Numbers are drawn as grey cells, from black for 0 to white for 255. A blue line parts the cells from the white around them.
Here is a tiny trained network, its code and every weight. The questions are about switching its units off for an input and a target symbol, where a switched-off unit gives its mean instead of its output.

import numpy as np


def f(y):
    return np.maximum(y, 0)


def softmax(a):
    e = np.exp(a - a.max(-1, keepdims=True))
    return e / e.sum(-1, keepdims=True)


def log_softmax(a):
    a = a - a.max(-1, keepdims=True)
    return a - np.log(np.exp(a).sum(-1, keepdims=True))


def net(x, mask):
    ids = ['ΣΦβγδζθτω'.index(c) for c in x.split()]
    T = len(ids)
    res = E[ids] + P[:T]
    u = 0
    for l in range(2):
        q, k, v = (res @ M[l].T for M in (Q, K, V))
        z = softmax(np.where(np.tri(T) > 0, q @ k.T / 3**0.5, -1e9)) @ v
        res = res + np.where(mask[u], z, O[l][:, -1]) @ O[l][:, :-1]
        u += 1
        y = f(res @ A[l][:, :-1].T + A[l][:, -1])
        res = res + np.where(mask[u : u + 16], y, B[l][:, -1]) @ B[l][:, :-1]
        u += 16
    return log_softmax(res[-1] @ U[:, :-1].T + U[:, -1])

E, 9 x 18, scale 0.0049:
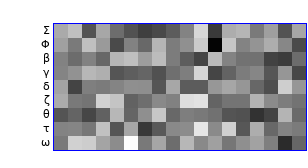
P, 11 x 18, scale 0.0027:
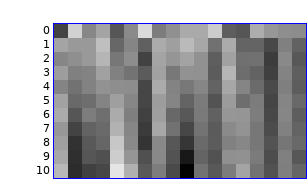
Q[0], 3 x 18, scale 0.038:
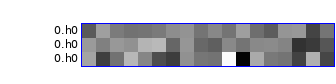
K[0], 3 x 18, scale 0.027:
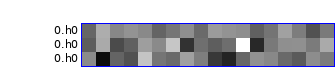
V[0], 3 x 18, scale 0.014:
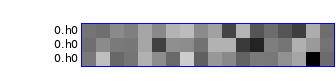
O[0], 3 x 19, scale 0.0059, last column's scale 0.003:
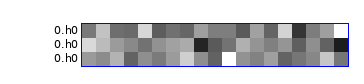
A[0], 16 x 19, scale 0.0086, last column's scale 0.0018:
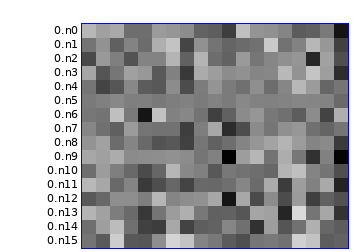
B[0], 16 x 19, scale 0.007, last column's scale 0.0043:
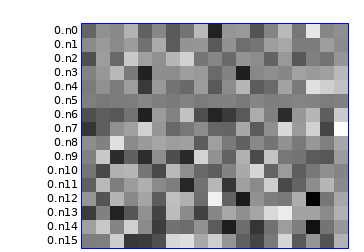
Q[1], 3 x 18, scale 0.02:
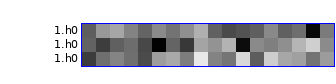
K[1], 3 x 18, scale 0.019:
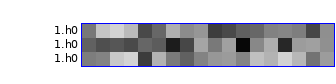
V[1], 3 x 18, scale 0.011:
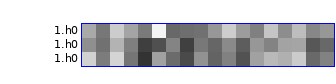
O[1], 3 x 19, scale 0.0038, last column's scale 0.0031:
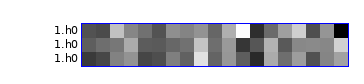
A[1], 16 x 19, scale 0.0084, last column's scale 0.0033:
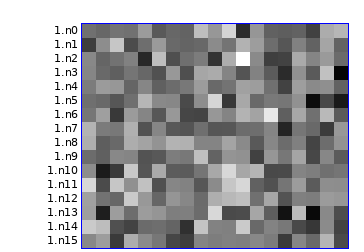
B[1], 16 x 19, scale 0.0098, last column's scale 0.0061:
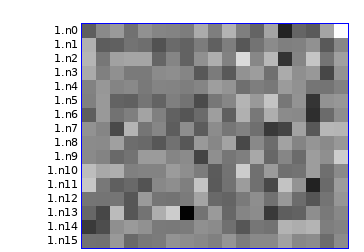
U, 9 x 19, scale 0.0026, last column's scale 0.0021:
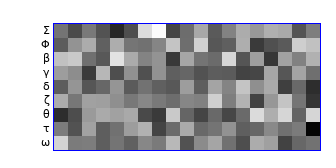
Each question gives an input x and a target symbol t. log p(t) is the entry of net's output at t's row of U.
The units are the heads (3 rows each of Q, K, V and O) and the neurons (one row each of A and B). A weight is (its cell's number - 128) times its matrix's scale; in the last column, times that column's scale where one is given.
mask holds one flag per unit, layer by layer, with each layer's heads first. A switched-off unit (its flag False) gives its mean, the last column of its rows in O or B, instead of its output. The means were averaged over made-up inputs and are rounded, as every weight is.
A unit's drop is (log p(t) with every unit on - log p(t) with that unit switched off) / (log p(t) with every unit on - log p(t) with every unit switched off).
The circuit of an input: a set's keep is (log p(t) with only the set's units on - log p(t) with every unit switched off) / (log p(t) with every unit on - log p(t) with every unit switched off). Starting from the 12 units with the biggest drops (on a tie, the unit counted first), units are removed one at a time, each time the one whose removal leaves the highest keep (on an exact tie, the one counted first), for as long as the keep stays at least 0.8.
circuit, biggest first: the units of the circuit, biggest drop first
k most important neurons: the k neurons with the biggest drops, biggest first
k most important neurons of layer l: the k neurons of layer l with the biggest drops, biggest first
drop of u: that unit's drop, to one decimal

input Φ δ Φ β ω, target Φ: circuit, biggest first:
[0.h0; 1.n0; 1.h0; 0.n7]
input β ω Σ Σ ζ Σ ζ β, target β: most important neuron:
[0.n2]
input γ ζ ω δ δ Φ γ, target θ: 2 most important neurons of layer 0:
[0.n7; 0.n4]
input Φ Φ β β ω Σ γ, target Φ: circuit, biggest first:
[0.h0; 1.n0; 0.n7]
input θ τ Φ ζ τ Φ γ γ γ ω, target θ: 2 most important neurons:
[0.n9; 1.n14]
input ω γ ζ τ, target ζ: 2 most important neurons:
[1.n2; 1.n10]
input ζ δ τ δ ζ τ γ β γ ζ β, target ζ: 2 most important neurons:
[1.n2; 0.n0]
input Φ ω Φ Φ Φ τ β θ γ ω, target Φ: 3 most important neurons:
[1.n0; 0.n15; 0.n7]
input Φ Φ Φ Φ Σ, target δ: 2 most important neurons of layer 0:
[0.n13; 0.n11]
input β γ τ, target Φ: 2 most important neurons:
[1.n0; 0.n7]
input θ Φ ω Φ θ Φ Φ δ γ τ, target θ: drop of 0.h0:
1.4
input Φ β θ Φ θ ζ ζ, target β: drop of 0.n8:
0.0
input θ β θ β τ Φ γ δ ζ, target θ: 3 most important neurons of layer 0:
[0.n7; 0.n4; 0.n3]
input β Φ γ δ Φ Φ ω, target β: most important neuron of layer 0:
[0.n2]
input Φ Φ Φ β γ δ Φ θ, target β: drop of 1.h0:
0.8
